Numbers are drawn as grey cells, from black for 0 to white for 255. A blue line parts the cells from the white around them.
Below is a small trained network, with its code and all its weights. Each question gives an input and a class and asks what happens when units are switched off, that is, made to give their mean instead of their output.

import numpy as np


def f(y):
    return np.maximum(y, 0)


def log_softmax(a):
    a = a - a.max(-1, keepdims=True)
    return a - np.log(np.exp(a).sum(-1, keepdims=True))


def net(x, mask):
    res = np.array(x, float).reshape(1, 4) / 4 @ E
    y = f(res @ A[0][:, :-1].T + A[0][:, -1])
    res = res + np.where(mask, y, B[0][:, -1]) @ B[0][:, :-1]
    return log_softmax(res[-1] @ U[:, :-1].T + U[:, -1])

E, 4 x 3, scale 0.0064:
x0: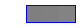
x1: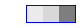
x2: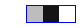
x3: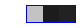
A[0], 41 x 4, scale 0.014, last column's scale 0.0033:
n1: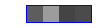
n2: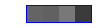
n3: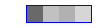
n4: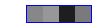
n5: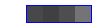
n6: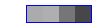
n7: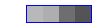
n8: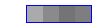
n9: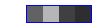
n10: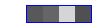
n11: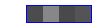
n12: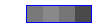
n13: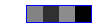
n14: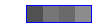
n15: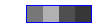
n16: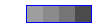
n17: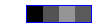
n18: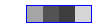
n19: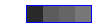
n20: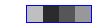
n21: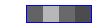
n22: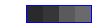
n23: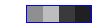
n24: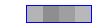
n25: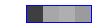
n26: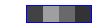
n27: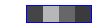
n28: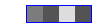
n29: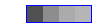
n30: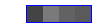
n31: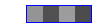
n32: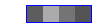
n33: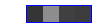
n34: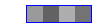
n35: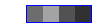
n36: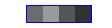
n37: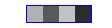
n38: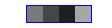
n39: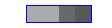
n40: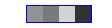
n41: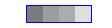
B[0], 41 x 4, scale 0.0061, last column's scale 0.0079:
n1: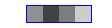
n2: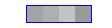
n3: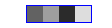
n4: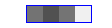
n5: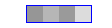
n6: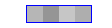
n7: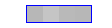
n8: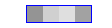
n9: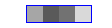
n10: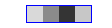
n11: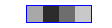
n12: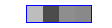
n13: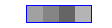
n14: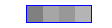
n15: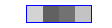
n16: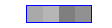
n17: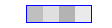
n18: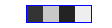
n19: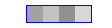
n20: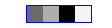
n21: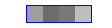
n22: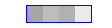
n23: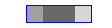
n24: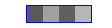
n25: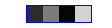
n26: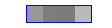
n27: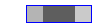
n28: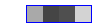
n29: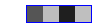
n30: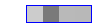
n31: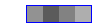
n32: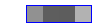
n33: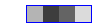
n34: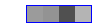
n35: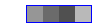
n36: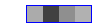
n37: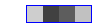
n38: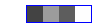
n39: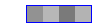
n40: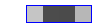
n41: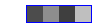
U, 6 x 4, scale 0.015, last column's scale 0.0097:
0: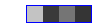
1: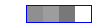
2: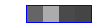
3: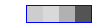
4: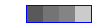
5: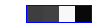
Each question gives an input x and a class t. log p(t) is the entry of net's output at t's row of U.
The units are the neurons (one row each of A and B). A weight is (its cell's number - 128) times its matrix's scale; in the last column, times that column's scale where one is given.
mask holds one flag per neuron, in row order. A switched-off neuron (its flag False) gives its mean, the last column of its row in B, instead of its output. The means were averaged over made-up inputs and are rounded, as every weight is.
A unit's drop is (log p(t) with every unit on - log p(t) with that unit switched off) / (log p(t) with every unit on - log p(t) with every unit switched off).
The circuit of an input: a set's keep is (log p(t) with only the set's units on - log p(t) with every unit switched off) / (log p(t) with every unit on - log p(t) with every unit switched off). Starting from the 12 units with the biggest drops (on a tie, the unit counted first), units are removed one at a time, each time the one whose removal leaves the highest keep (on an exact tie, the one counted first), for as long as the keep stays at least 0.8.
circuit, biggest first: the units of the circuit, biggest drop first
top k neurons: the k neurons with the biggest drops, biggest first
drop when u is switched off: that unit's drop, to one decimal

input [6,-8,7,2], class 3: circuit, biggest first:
n17, n22
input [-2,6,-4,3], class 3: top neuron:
n7
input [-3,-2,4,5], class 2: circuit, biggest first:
n20, n18
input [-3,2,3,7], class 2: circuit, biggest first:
n20, n18
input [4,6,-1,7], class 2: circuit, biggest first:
n18, n20
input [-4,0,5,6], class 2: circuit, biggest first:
n20, n18
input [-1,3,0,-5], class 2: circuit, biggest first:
n3, n25, n41
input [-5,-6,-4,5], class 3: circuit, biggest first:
n22, n5, n19
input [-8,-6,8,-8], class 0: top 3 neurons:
n28, n40, n37
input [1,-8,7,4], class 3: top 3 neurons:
n17, n22, n5
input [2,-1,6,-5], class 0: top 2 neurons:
n28, n40
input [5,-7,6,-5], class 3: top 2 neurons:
n17, n22
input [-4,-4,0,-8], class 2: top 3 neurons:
n25, n29, n3
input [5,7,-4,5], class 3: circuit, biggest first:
n7
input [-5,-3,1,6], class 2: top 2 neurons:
n20, n18
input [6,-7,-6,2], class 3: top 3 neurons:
n17, n22, n19
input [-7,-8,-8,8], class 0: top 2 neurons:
n33, n11
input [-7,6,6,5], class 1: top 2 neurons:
n20, n18
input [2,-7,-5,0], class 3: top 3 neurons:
n17, n22, n19
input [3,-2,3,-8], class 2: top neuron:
n25
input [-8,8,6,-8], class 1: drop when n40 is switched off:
0.1
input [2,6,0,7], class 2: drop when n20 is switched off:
0.3
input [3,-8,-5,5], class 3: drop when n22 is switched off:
0.2
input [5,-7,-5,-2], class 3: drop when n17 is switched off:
0.4
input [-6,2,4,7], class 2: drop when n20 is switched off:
0.2
